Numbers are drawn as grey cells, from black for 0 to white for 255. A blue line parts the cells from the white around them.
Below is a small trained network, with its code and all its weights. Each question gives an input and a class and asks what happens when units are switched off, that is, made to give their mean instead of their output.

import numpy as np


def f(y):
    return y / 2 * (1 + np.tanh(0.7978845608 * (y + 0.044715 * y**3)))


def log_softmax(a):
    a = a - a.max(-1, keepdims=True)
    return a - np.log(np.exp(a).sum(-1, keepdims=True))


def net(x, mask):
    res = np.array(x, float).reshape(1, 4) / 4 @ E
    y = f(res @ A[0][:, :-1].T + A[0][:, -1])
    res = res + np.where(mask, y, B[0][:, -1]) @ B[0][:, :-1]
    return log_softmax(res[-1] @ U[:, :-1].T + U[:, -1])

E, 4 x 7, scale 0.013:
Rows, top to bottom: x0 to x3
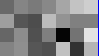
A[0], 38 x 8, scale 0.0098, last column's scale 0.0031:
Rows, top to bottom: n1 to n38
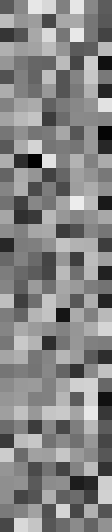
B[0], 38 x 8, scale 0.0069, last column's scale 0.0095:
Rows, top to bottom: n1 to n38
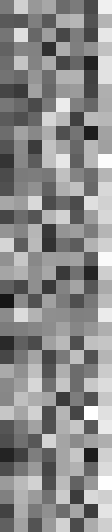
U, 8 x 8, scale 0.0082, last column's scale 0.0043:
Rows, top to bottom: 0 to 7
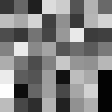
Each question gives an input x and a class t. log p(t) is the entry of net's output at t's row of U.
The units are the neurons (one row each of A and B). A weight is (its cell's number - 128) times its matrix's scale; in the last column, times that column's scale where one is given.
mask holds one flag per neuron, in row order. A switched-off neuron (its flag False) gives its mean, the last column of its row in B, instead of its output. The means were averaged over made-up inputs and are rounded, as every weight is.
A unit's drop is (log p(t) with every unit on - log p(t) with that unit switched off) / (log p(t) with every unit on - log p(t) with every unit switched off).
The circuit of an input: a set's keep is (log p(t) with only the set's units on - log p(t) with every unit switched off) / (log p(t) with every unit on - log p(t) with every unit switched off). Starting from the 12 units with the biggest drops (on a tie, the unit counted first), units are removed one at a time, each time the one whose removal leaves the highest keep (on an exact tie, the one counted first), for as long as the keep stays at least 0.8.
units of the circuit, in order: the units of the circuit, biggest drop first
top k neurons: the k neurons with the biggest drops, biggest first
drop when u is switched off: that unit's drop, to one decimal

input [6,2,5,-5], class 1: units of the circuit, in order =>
[n15]
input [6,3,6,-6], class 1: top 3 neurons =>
[n15; n23; n28]
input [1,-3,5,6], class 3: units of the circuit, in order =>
[n5; n19]
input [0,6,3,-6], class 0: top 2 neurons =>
[n12; n16]
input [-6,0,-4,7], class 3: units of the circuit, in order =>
[n37; n5]
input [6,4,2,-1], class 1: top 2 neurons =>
[n15; n30]
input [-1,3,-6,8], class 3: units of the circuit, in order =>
[n5; n20]
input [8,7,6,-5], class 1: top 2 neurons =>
[n15; n30]
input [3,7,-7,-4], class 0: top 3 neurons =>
[n12; n16; n36]
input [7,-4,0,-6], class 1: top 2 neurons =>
[n15; n28]
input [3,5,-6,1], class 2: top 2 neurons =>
[n33; n26]
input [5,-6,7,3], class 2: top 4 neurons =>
[n31; n34; n6; n14]
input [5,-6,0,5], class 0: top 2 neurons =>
[n25; n32]
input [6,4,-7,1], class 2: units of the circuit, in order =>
[n33]
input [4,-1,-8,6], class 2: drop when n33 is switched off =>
0.2
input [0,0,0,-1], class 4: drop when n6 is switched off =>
-0.1
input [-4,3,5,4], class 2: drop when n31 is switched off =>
0.2
